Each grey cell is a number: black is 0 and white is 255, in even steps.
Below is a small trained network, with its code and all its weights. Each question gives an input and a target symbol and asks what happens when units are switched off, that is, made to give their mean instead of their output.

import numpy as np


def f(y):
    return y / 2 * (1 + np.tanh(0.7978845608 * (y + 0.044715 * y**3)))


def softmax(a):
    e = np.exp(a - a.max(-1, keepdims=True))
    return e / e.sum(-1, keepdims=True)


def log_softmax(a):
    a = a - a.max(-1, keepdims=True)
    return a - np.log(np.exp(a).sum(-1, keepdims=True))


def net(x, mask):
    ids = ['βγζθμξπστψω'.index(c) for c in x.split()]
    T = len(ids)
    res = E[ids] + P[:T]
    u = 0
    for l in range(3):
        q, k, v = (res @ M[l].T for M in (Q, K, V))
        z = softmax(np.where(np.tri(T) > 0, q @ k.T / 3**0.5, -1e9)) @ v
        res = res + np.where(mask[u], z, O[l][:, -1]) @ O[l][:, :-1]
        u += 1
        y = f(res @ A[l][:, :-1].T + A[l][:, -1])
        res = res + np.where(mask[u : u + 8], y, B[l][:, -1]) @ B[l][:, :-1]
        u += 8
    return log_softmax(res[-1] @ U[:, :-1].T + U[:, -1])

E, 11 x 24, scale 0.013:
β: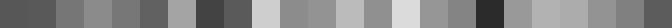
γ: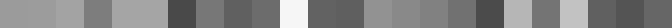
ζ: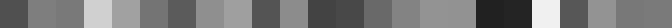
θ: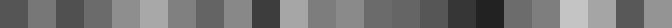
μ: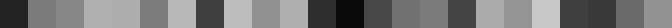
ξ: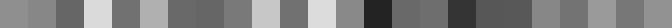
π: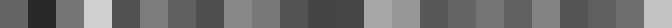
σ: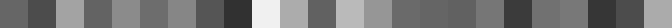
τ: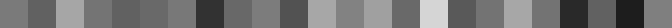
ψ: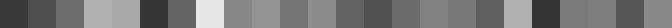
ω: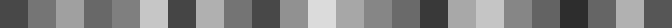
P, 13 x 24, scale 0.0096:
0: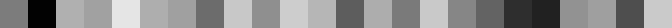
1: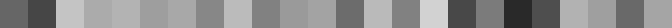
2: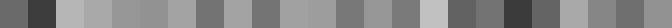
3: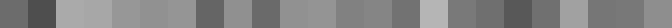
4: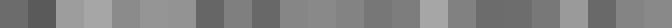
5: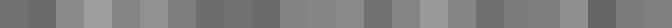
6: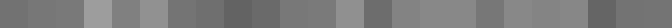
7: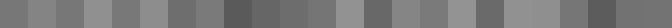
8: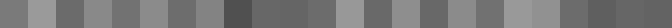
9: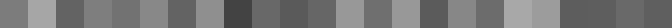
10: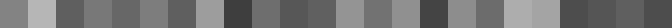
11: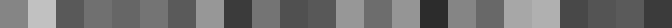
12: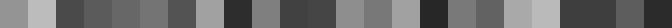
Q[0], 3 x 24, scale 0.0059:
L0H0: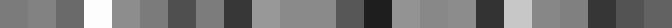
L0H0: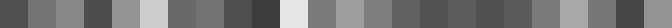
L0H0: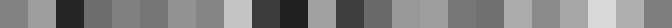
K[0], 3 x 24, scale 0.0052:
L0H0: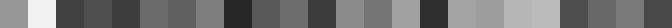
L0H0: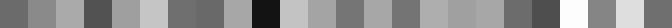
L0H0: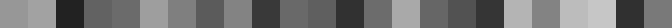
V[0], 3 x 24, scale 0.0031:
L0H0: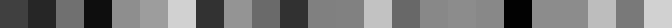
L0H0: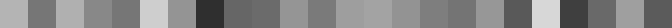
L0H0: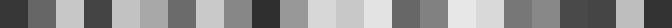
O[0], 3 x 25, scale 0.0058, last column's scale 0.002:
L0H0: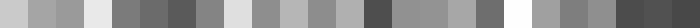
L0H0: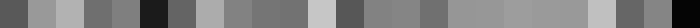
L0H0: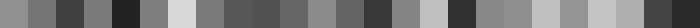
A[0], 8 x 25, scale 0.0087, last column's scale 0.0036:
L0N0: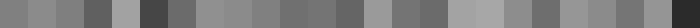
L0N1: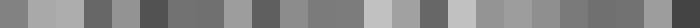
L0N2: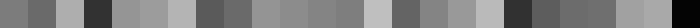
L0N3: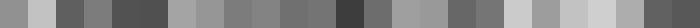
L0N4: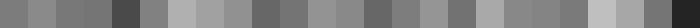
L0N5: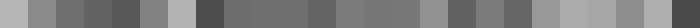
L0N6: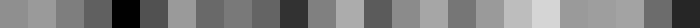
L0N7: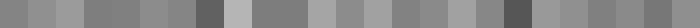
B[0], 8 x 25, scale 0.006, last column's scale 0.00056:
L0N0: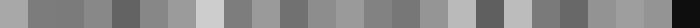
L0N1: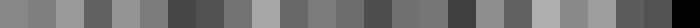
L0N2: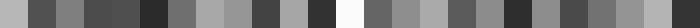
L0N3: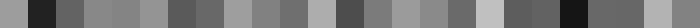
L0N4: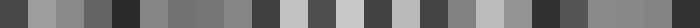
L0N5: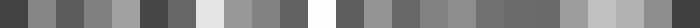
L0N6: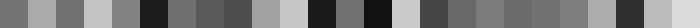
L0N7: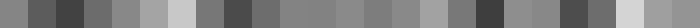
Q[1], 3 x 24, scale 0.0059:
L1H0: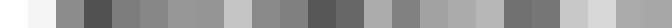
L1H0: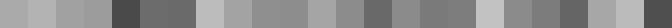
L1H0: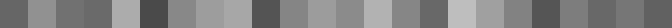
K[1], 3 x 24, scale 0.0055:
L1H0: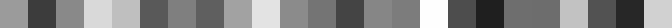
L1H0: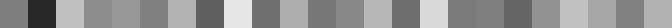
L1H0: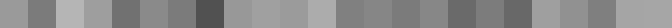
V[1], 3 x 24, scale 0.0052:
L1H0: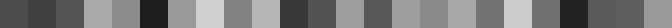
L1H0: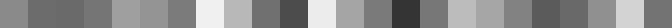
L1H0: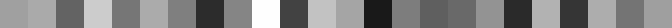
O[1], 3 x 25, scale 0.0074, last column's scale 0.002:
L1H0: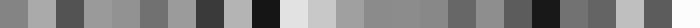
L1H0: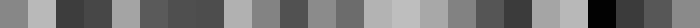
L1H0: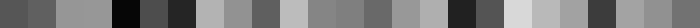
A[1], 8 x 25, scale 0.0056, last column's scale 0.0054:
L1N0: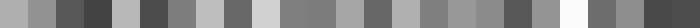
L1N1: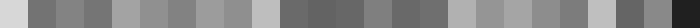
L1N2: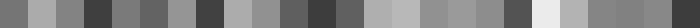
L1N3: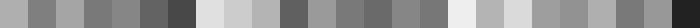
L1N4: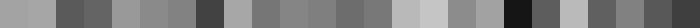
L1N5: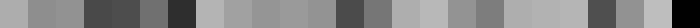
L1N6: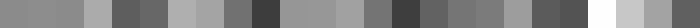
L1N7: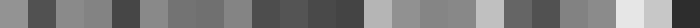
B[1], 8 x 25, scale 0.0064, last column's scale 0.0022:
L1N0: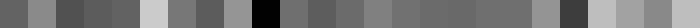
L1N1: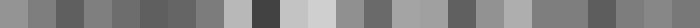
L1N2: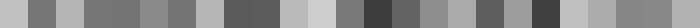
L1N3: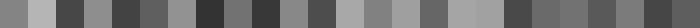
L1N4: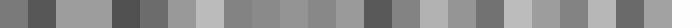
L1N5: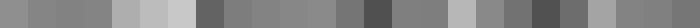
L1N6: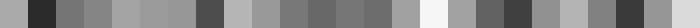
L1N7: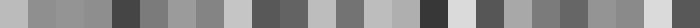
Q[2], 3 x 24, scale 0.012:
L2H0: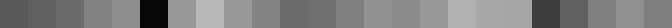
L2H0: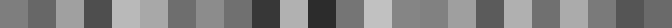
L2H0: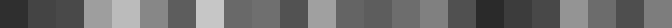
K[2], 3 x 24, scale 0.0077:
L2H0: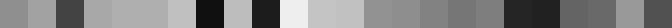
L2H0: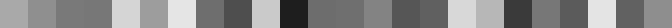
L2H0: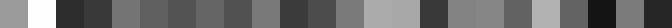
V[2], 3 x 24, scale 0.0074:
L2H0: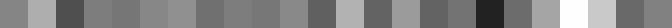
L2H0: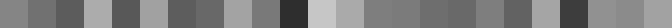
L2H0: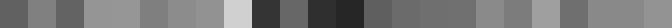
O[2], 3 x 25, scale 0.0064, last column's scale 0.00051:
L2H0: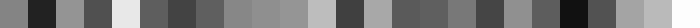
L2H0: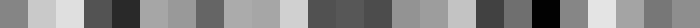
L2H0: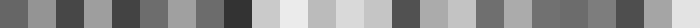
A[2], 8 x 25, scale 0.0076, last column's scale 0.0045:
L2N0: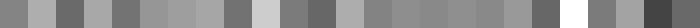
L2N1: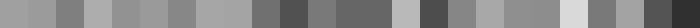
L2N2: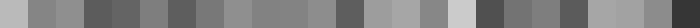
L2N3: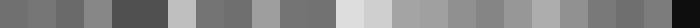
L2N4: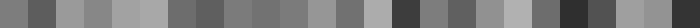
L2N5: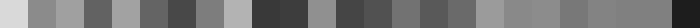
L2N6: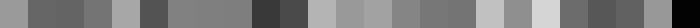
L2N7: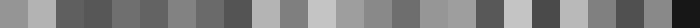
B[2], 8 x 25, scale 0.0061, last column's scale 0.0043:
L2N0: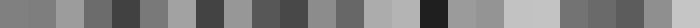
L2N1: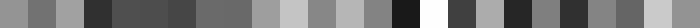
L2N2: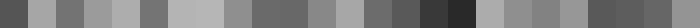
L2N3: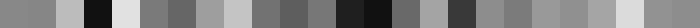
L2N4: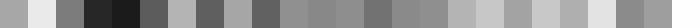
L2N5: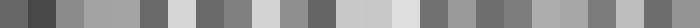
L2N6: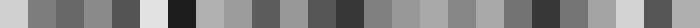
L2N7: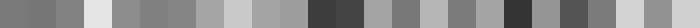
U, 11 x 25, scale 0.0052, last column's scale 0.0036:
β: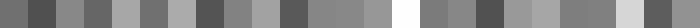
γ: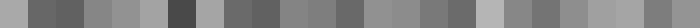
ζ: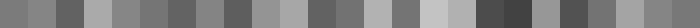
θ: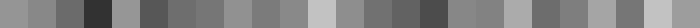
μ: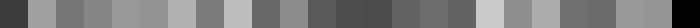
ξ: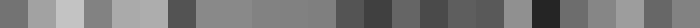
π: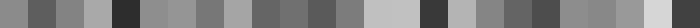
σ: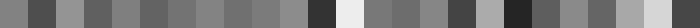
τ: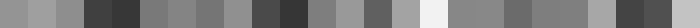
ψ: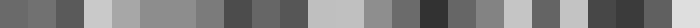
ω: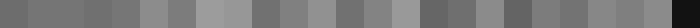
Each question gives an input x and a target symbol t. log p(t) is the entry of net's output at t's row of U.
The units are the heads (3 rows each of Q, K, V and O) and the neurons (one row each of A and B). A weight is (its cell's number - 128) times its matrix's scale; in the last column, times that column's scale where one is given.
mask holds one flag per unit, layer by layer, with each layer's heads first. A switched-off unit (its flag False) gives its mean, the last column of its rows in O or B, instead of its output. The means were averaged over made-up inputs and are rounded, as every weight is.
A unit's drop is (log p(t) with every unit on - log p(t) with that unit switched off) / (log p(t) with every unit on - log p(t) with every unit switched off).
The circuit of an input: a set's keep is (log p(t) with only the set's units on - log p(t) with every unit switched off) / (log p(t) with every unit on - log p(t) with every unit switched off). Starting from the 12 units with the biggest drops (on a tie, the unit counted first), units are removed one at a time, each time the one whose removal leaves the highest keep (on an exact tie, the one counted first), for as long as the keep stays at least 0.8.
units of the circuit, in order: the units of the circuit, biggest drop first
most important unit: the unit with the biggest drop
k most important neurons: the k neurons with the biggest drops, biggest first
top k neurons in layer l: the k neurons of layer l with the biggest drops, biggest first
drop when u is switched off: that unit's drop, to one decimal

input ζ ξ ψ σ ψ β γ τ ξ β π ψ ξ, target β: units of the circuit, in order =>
(L2H0; L2N5; L1H0)
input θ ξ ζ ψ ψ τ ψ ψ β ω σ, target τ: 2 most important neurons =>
(L1N2; L0N5)
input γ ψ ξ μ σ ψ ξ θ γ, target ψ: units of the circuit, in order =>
(L1H0; L2H0)
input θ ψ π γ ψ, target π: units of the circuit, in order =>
(L1H0; L2H0; L2N0; L2N7)
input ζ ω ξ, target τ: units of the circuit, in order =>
(L2H0)
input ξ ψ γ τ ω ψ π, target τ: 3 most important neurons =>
(L1N2; L0N3; L0N5)
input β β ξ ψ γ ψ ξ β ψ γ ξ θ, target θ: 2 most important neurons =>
(L0N6; L2N4)
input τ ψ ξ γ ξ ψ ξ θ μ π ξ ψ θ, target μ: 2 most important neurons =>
(L2N3; L2N7)
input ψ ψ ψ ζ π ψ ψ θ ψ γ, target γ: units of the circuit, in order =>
(L0H0; L1H0; L2H0; L2N6)
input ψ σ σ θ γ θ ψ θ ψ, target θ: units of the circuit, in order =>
(L2H0; L2N4)
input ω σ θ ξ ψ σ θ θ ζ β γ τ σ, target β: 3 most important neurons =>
(L0N4; L2N5; L1N2)
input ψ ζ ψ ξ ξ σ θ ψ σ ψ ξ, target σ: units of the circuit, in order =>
(L1H0; L2H0; L2N1; L2N5)
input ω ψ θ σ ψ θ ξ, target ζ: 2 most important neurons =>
(L2N7; L1N0)
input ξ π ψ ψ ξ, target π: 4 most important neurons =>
(L1N5; L2N0; L2N7; L1N7)
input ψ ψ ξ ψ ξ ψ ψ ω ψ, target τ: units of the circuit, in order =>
(L2H0)
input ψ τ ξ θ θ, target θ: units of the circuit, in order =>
(L1H0; L2H0; L2N4)
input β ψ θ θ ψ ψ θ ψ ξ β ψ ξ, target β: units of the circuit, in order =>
(L1H0; L2H0; L2N5; L0H0)
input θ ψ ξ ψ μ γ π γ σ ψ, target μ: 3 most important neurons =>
(L2N3; L2N7; L2N0)
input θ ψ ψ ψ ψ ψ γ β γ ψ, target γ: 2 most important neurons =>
(L1N4; L2N6)
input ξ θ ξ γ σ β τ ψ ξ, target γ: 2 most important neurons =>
(L1N5; L2N6)
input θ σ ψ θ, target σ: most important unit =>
L0H0
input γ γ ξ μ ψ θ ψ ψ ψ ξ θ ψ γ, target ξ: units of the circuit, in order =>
(L1N1; L1H0; L2H0; L1N3)
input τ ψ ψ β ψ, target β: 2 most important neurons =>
(L1N4; L2N5)
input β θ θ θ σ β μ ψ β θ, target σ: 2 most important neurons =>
(L2N1; L1N1)
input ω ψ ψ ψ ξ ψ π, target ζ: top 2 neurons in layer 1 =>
(L1N0; L1N2)
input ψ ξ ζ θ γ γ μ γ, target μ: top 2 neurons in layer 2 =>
(L2N3; L2N7)
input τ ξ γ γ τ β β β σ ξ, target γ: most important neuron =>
(L1N6)
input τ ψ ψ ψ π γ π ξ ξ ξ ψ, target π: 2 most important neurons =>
(L1N4; L2N0)
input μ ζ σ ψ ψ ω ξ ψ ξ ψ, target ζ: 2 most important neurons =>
(L1N0; L2N7)
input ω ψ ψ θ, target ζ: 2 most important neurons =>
(L2N7; L1N0)
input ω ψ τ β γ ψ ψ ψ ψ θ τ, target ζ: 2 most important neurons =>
(L1N2; L2N7)
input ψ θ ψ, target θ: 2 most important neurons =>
(L1N4; L2N4)
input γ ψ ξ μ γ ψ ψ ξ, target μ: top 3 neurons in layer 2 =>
(L2N3; L2N7; L2N0)
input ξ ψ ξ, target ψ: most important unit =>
L1N5
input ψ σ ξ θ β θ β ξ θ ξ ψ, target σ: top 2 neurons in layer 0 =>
(L0N0; L0N5)
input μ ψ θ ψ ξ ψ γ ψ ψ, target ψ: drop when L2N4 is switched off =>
0.1
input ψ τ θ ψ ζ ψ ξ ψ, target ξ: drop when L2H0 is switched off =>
1.0
